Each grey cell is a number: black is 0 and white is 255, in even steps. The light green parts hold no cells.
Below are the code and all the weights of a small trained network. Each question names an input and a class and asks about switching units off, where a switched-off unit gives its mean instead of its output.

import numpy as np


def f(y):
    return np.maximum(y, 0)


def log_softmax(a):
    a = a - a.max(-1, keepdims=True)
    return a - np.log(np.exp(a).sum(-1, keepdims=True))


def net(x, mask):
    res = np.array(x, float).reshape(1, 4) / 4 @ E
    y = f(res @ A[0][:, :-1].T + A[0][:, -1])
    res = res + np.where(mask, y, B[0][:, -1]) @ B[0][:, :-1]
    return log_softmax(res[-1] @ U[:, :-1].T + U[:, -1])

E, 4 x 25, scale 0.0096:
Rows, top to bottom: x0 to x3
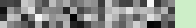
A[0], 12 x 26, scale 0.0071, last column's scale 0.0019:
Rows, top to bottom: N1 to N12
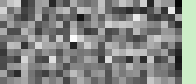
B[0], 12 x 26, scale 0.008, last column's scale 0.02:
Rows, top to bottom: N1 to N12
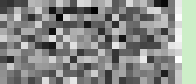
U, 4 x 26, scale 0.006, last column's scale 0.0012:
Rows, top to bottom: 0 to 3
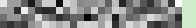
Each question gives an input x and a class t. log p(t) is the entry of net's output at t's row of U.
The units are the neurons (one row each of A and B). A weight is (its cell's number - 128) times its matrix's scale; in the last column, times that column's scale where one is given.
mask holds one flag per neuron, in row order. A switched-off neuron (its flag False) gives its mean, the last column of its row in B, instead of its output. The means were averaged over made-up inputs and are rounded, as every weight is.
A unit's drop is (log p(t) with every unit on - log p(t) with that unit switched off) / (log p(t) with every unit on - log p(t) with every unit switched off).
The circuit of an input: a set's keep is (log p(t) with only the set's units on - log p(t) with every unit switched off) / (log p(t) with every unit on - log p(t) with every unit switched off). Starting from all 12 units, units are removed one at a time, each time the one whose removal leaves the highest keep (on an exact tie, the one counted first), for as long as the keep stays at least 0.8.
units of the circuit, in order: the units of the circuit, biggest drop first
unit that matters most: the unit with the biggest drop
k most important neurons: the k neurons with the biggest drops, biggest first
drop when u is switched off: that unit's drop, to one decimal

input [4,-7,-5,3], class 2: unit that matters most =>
N2
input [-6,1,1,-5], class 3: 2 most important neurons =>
N1, N3
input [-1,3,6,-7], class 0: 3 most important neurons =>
N6, N5, N12
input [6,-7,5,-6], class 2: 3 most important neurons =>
N2, N3, N1
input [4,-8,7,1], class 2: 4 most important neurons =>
N2, N5, N11, N9
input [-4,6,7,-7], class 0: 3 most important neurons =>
N6, N5, N12
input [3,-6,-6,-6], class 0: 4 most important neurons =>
N6, N7, N12, N4
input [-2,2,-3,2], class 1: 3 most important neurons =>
N6, N9, N2
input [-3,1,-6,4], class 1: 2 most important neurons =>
N5, N6
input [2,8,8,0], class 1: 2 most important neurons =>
N7, N2
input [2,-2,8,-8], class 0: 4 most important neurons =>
N6, N12, N5, N11
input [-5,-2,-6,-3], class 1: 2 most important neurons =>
N5, N9
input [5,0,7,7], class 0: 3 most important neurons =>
N3, N5, N11
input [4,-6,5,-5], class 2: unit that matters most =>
N2
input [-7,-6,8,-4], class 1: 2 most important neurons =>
N7, N9
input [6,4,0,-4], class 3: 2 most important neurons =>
N9, N3
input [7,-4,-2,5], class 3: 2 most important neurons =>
N9, N6
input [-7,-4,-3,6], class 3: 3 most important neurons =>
N1, N6, N12
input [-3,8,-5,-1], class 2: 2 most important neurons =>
N4, N7
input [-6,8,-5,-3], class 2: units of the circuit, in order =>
N4
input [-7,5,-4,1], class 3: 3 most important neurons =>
N1, N2, N7
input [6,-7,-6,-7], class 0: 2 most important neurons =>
N6, N12
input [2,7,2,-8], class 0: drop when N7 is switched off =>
0.0
